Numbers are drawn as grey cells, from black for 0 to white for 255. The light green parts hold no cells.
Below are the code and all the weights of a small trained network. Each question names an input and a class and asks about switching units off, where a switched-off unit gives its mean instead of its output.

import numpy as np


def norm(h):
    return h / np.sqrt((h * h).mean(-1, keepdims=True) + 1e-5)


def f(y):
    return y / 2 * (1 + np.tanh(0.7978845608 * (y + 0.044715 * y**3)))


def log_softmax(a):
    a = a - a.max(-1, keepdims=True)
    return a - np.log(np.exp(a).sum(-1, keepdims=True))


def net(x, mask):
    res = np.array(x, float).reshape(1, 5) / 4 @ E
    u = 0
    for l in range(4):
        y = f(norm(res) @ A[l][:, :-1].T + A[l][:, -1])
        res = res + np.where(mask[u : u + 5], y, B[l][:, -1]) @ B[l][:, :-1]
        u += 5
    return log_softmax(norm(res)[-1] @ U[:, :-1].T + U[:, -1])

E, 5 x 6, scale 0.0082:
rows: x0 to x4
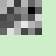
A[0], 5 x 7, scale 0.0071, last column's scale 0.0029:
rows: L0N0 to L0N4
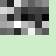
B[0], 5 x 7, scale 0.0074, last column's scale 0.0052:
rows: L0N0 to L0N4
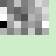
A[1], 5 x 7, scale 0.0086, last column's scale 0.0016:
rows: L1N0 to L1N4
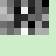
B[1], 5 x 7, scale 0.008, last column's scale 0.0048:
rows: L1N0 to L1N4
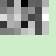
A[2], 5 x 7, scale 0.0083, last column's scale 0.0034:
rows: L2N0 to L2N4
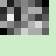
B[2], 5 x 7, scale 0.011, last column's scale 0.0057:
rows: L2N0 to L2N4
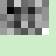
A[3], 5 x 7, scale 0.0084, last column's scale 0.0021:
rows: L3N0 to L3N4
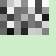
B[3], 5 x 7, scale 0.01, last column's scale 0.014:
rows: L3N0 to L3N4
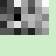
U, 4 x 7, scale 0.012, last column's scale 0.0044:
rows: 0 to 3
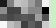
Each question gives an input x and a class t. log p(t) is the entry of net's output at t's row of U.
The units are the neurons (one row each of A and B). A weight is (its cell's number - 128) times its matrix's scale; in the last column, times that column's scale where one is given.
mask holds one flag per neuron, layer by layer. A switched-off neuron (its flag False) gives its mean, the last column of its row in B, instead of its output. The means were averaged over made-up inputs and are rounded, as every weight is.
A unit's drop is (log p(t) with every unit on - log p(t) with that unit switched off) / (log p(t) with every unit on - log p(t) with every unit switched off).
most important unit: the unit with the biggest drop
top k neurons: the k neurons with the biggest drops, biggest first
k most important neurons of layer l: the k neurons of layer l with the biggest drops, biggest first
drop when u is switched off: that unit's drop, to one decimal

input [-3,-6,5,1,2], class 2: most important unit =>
L2N1
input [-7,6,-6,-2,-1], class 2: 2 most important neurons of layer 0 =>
L0N0, L0N3
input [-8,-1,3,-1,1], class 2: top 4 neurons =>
L3N4, L0N3, L1N2, L1N1
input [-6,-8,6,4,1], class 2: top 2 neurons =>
L2N1, L1N2
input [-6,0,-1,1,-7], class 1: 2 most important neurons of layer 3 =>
L3N2, L3N0
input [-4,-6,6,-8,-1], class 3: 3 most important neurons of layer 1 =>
L1N2, L1N3, L1N1
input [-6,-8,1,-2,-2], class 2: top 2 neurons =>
L1N2, L2N1
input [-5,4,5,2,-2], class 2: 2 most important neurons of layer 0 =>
L0N1, L0N4
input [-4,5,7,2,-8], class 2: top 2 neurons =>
L1N3, L3N4
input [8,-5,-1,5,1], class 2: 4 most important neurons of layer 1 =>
L1N2, L1N1, L1N3, L1N0
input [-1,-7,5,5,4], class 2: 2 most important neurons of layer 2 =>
L2N1, L2N3
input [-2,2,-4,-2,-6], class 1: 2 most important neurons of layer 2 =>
L2N4, L2N3
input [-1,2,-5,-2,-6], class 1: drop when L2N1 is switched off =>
-0.1
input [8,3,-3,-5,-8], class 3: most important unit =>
L0N3
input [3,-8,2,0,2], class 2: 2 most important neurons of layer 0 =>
L0N1, L0N2
